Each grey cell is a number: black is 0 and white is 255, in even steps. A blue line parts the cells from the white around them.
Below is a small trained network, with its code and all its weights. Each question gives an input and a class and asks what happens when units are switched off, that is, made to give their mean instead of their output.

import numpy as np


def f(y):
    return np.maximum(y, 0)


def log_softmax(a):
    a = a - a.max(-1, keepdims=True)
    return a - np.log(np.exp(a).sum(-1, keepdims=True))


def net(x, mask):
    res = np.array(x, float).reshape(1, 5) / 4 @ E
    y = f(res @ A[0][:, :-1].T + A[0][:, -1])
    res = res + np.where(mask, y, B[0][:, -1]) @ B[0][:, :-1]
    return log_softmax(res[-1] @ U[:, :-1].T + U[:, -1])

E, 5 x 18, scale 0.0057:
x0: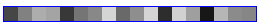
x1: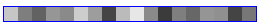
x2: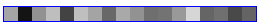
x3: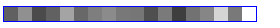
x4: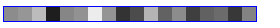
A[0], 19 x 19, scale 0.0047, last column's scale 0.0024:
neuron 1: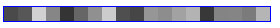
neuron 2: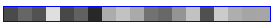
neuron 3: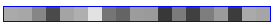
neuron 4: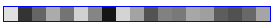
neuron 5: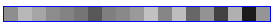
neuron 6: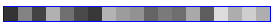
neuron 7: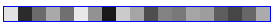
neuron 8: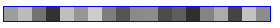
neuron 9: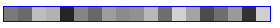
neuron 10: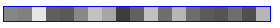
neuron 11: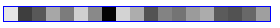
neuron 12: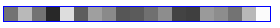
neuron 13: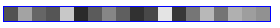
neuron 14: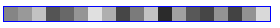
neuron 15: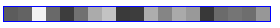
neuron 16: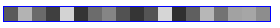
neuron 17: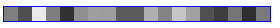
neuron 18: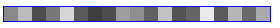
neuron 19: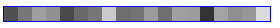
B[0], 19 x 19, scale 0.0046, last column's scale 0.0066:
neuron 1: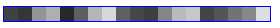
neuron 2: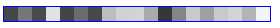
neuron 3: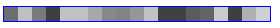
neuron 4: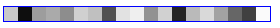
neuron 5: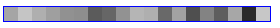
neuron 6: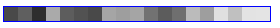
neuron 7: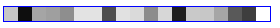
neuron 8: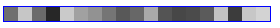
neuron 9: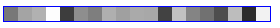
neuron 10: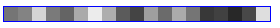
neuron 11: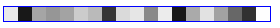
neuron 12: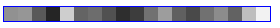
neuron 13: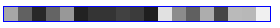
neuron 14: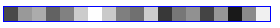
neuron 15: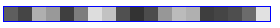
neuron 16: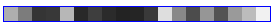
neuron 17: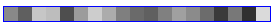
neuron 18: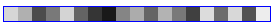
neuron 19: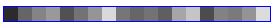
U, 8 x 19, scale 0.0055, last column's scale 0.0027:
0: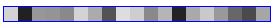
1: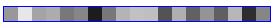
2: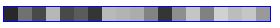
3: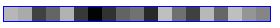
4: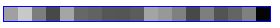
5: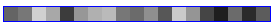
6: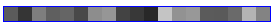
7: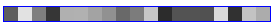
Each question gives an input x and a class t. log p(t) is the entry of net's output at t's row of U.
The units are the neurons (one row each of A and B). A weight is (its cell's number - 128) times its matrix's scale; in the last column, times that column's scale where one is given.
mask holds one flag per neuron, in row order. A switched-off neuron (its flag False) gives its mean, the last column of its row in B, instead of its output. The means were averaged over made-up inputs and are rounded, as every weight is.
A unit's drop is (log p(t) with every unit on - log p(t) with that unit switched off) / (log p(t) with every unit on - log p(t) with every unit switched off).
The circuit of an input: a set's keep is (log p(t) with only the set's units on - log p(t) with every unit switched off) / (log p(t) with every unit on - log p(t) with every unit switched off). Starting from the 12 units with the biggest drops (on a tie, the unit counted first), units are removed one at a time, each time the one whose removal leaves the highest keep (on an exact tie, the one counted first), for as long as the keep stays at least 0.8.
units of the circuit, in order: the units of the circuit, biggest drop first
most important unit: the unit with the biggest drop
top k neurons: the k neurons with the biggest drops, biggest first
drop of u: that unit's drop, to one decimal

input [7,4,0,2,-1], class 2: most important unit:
neuron 2
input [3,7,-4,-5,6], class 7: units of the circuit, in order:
(neuron 3; neuron 14)
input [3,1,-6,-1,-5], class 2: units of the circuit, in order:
(neuron 6; neuron 11)
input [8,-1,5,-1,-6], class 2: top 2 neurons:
(neuron 2; neuron 6)
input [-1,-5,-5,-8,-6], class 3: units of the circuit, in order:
(neuron 13; neuron 18)
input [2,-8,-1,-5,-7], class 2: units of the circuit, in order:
(neuron 2; neuron 6)
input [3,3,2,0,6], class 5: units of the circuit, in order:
(neuron 15; neuron 10)
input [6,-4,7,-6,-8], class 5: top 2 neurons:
(neuron 17; neuron 9)
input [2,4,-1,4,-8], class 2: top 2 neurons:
(neuron 2; neuron 6)
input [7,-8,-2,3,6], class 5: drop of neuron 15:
0.1
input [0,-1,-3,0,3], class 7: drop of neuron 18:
0.1
